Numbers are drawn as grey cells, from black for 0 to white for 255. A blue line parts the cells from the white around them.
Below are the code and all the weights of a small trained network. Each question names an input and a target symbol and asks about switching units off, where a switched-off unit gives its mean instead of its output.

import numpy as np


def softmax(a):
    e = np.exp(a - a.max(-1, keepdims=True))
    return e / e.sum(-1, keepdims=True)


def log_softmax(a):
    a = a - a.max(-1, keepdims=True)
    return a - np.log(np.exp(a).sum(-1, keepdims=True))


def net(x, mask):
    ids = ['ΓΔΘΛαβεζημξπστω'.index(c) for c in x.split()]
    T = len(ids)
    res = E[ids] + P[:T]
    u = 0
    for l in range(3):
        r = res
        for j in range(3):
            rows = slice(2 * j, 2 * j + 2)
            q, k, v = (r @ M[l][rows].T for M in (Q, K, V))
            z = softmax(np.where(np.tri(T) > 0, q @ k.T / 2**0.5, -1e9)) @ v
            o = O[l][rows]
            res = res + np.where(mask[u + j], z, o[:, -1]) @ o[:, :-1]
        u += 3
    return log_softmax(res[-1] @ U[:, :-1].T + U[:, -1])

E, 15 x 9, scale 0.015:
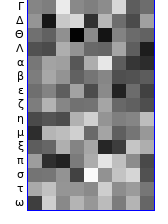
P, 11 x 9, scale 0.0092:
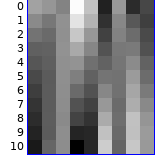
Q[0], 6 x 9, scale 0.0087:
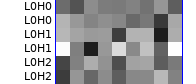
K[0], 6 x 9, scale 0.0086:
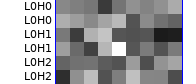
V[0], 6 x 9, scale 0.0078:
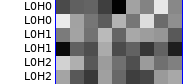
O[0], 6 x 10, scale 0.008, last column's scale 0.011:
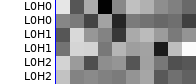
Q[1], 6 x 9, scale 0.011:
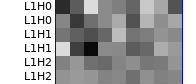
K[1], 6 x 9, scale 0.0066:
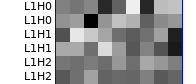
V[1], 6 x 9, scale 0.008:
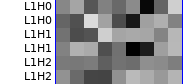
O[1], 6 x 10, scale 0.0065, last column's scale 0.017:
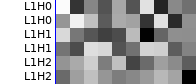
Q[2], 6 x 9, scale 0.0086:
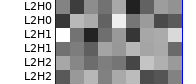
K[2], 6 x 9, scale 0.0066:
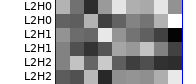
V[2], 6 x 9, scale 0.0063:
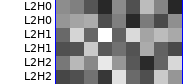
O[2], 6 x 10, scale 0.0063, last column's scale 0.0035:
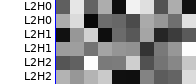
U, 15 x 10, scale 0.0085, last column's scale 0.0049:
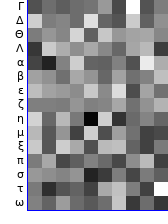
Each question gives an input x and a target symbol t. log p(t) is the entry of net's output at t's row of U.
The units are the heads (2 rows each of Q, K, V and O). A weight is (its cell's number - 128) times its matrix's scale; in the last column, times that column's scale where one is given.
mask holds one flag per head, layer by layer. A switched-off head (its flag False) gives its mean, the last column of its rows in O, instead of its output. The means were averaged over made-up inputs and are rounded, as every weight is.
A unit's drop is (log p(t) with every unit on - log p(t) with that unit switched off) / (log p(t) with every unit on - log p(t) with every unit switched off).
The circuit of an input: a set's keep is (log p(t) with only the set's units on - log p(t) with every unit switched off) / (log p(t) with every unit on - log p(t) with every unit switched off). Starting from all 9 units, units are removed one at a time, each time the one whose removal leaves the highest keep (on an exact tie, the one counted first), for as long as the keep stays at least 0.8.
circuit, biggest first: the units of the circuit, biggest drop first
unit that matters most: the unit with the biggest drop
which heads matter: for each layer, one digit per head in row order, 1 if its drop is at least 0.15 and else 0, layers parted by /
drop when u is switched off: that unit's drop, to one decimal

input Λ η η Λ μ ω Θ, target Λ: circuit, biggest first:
L1H1, L2H2, L2H1, L0H0
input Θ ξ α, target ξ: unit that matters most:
L1H1
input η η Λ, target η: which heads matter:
100 / 010 / 001
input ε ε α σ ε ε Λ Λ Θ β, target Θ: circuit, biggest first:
L1H1, L2H1, L0H1
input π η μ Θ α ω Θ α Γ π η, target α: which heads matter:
000 / 100 / 000
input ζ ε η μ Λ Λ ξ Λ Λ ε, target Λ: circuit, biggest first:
L0H1, L1H0
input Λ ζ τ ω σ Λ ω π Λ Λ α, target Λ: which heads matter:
000 / 111 / 000
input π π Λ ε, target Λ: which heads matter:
110 / 000 / 001
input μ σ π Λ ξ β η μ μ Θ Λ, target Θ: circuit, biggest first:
L2H1, L0H0, L1H1, L2H0
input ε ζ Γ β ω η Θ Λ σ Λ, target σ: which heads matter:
010 / 000 / 001
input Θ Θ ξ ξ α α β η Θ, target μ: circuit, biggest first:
L0H1, L0H0
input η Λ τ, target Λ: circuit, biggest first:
L2H2, L0H0
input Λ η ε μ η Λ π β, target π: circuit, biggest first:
L1H1, L0H0
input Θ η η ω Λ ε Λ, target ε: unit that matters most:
L0H0
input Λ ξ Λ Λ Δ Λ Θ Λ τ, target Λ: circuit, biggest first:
L1H0, L1H1, L2H1
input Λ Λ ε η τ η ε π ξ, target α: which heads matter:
010 / 100 / 100
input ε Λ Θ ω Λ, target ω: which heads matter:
010 / 000 / 010
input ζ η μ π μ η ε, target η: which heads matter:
000 / 010 / 001
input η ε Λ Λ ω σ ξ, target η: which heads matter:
110 / 100 / 101
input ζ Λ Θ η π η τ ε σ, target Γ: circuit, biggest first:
L0H1
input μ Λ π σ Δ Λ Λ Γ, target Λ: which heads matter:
000 / 100 / 000
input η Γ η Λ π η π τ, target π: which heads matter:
100 / 010 / 001
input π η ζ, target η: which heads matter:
000 / 010 / 001
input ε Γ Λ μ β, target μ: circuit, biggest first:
L2H0, L0H2, L2H1
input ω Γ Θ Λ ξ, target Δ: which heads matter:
010 / 100 / 010
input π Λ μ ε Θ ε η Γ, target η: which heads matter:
000 / 010 / 000
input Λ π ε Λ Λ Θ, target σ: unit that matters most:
L0H1
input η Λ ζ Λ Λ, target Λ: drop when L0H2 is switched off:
0.1
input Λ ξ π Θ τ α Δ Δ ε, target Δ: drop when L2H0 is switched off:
0.3
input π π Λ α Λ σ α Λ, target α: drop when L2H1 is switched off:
0.2
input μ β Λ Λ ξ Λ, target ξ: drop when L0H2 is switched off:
0.0
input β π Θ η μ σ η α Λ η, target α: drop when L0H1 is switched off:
0.1
